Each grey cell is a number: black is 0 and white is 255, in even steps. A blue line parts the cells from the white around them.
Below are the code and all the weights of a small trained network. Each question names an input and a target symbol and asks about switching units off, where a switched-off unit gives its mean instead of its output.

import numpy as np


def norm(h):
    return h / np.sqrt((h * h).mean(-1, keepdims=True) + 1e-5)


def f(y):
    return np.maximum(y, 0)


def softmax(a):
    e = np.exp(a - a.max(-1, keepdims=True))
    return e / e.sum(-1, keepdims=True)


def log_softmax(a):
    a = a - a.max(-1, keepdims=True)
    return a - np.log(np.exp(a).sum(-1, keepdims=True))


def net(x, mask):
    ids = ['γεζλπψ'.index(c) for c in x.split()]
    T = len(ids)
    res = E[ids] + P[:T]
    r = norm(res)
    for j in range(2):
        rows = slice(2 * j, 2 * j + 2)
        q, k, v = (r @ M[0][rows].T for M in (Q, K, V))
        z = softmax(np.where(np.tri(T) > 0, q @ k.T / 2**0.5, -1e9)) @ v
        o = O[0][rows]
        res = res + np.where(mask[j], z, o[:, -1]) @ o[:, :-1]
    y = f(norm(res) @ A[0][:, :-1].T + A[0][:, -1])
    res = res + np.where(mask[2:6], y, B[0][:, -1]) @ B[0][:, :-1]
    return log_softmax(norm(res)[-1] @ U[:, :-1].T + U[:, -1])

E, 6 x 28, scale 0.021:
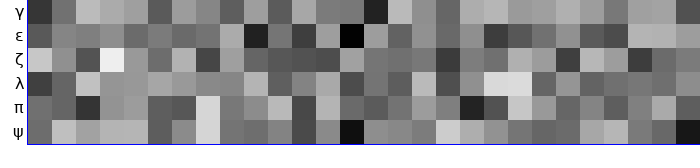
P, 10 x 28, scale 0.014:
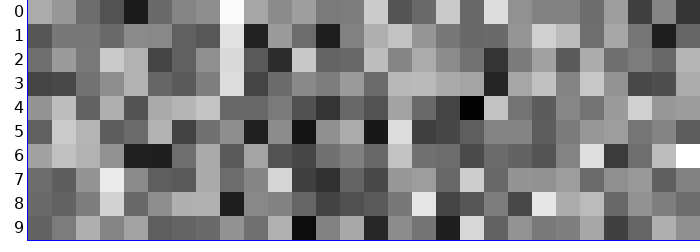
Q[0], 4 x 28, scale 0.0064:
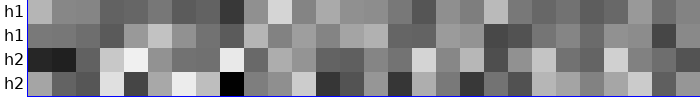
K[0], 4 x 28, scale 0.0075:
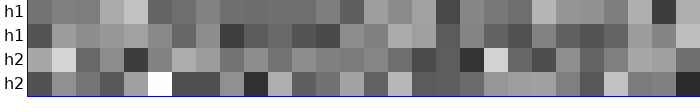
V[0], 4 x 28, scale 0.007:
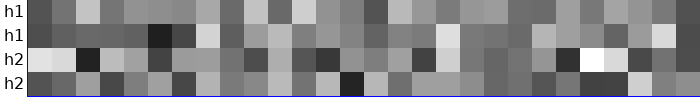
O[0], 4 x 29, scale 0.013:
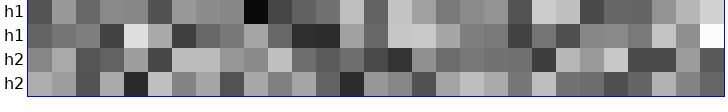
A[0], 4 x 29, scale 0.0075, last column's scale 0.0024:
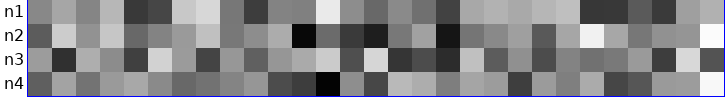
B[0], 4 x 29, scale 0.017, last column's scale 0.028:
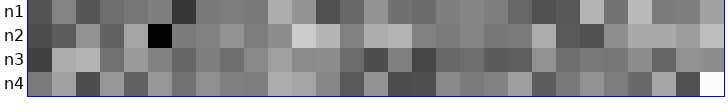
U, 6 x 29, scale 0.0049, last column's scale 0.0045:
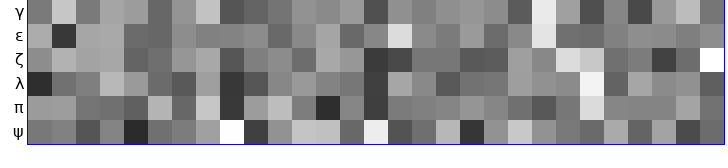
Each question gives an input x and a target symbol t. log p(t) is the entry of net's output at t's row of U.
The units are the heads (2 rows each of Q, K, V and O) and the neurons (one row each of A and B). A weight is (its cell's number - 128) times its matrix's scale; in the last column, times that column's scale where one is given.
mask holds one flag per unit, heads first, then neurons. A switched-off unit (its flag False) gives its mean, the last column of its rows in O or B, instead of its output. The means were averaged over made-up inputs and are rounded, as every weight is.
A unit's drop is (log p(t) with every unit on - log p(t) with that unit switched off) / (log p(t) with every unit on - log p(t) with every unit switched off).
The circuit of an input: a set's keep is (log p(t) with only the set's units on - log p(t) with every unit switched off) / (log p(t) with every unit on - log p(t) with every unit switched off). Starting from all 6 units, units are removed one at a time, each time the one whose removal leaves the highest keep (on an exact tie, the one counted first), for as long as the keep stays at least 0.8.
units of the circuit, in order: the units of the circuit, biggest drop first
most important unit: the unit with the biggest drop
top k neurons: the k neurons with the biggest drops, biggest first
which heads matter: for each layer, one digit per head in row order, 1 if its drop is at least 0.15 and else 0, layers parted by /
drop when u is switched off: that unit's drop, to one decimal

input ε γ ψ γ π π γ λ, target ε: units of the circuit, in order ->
(h1 n4 n1)
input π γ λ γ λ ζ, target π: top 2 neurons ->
(n2 n4)
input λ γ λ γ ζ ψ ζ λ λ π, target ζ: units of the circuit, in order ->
(h2)
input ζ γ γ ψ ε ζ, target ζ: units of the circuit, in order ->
(h1 n3)
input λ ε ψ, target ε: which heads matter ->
01
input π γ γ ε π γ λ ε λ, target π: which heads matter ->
10
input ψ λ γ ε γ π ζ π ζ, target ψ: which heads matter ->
00
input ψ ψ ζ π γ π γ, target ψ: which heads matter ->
00
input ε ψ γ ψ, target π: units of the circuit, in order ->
(h2 n2)
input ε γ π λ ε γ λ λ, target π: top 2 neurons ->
(n2 n3)
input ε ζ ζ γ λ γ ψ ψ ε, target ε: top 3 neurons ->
(n4 n1 n2)
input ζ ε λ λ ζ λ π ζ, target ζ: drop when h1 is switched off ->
0.2
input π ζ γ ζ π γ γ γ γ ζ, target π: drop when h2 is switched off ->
-0.1
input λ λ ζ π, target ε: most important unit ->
h2
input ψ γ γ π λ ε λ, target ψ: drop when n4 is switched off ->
0.5
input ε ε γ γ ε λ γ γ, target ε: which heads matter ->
10
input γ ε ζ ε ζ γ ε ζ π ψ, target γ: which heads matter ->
10
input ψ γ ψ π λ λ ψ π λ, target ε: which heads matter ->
01
